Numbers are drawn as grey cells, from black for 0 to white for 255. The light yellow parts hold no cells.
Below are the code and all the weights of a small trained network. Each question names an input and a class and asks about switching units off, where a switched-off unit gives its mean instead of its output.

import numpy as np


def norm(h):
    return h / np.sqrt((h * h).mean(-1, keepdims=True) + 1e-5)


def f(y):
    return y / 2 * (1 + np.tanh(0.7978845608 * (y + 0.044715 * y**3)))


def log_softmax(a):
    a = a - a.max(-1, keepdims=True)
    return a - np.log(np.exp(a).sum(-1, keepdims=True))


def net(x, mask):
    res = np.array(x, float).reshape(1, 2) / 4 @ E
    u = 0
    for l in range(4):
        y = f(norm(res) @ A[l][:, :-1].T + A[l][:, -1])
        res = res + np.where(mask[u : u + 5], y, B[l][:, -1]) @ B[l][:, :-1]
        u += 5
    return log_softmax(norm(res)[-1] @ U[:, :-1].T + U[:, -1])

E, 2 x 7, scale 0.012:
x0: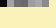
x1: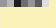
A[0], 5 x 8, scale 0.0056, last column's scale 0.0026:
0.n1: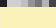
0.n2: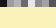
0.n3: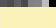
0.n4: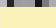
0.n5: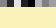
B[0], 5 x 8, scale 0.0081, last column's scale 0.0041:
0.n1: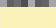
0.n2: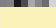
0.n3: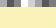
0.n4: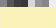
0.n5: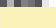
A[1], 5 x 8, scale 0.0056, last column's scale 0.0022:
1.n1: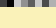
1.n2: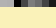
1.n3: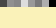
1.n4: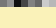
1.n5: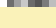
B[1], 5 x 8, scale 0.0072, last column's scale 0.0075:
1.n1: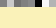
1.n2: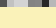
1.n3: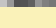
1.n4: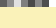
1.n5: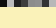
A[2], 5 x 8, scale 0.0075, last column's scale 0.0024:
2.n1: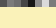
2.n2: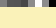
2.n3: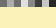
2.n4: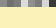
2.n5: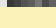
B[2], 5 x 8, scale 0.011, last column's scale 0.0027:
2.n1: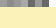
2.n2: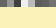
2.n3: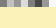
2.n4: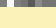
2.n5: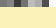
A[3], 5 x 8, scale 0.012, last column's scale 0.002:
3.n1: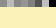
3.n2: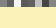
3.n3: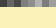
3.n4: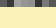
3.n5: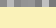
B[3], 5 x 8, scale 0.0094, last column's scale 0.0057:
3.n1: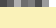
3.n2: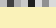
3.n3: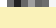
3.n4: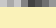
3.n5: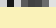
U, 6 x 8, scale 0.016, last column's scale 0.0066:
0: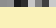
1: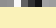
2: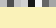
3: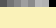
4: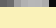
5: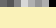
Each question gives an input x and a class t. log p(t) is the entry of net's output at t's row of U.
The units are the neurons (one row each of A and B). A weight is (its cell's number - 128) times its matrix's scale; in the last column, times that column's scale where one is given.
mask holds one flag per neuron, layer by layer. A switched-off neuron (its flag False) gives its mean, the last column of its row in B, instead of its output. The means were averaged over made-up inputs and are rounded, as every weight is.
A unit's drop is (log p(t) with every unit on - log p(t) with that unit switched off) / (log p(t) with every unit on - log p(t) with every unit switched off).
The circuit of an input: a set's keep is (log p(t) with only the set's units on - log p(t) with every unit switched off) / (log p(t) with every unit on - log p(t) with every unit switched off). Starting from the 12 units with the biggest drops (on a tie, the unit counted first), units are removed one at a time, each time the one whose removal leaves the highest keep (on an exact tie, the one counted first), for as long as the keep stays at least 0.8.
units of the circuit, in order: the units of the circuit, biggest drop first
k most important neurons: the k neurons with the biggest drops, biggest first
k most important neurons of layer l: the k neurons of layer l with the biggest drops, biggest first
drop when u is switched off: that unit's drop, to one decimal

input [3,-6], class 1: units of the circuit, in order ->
(1.n1)
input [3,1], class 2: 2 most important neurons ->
(1.n2 0.n4)
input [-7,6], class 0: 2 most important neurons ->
(0.n5 1.n1)
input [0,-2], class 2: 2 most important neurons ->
(0.n5 1.n1)
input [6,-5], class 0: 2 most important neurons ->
(0.n2 1.n4)
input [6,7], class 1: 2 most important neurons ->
(1.n5 0.n4)
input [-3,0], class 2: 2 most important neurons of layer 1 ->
(1.n2 1.n4)
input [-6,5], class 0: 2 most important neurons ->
(0.n5 1.n1)
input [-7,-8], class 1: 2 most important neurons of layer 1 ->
(1.n1 1.n4)
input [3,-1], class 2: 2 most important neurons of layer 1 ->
(1.n2 1.n5)
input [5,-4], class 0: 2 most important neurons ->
(0.n2 1.n4)
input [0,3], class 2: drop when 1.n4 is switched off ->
1.0
